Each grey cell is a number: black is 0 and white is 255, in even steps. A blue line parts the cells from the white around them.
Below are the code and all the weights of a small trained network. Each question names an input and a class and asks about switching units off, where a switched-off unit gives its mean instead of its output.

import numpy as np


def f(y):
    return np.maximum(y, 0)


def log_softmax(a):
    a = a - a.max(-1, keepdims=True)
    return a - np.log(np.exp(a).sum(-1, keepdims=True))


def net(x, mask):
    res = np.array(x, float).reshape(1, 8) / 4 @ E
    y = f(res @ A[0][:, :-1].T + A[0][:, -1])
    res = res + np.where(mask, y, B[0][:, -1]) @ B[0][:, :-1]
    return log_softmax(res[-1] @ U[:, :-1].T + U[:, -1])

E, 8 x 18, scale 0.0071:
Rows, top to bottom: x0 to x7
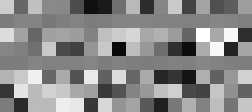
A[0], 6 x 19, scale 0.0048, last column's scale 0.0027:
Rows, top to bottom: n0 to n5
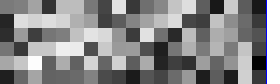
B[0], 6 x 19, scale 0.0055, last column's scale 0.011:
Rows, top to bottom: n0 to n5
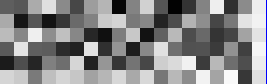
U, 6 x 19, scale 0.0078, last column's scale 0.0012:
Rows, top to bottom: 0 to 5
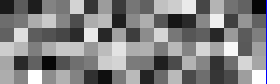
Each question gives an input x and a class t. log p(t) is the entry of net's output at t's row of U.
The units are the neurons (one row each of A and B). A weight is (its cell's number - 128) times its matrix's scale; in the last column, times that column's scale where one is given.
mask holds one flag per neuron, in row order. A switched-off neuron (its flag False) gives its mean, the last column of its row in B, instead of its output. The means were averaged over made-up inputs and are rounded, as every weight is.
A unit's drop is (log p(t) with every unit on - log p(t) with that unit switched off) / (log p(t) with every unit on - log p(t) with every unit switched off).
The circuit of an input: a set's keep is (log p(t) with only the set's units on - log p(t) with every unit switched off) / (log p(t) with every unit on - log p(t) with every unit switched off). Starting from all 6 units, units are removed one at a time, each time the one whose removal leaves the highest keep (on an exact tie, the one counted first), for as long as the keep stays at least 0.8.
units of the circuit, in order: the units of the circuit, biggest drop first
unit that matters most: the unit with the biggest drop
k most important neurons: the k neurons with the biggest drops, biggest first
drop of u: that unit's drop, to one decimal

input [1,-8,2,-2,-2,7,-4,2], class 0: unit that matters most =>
n4
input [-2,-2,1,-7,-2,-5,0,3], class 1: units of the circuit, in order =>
n0, n4
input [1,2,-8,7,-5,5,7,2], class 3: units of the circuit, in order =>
n5, n0
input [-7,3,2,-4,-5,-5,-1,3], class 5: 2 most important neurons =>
n2, n4
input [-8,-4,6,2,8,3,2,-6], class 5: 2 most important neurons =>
n2, n3
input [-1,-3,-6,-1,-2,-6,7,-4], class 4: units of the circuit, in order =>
n1, n4
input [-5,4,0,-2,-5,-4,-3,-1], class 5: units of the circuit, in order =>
n2, n4, n1
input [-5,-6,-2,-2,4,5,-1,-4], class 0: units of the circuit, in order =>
n4, n3
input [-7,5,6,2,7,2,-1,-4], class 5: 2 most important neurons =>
n2, n5
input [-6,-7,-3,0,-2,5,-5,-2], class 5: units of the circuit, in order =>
n2, n1
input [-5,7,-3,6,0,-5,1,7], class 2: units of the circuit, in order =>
n3, n0, n4
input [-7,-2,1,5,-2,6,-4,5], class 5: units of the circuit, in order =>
n2, n0
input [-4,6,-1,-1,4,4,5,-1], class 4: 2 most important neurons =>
n1, n3
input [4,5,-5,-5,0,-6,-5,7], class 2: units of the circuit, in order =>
n3, n4
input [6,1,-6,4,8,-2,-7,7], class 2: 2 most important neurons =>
n3, n1
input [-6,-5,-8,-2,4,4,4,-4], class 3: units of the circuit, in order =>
n5
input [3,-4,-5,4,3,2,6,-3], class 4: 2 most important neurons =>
n1, n0
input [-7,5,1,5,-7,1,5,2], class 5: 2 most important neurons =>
n2, n0
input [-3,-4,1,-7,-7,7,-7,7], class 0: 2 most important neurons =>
n4, n1
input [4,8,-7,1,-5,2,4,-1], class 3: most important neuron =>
n5
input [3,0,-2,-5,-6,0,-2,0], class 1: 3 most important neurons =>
n0, n2, n1
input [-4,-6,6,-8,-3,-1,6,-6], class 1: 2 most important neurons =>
n0, n3
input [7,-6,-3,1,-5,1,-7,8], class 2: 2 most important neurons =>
n3, n1
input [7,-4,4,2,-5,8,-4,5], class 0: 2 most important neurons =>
n4, n2
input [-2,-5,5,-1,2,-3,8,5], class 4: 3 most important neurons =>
n1, n5, n4
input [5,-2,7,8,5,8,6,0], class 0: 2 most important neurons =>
n4, n0
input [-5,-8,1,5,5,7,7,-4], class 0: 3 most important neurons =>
n4, n0, n3
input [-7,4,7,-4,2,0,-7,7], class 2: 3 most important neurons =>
n3, n1, n5
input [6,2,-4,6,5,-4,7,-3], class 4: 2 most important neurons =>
n1, n0
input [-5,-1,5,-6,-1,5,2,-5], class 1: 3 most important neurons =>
n0, n3, n5
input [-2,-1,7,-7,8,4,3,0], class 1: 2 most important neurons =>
n0, n5
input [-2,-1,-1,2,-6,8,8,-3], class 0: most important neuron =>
n4
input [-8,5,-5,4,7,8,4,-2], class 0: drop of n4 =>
0.9
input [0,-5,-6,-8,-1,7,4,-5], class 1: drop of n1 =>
0.0
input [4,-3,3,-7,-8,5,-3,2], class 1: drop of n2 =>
0.1
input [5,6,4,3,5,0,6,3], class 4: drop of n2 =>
0.2
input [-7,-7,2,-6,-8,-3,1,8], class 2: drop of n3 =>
0.9
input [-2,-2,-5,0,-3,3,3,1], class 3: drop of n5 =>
0.7
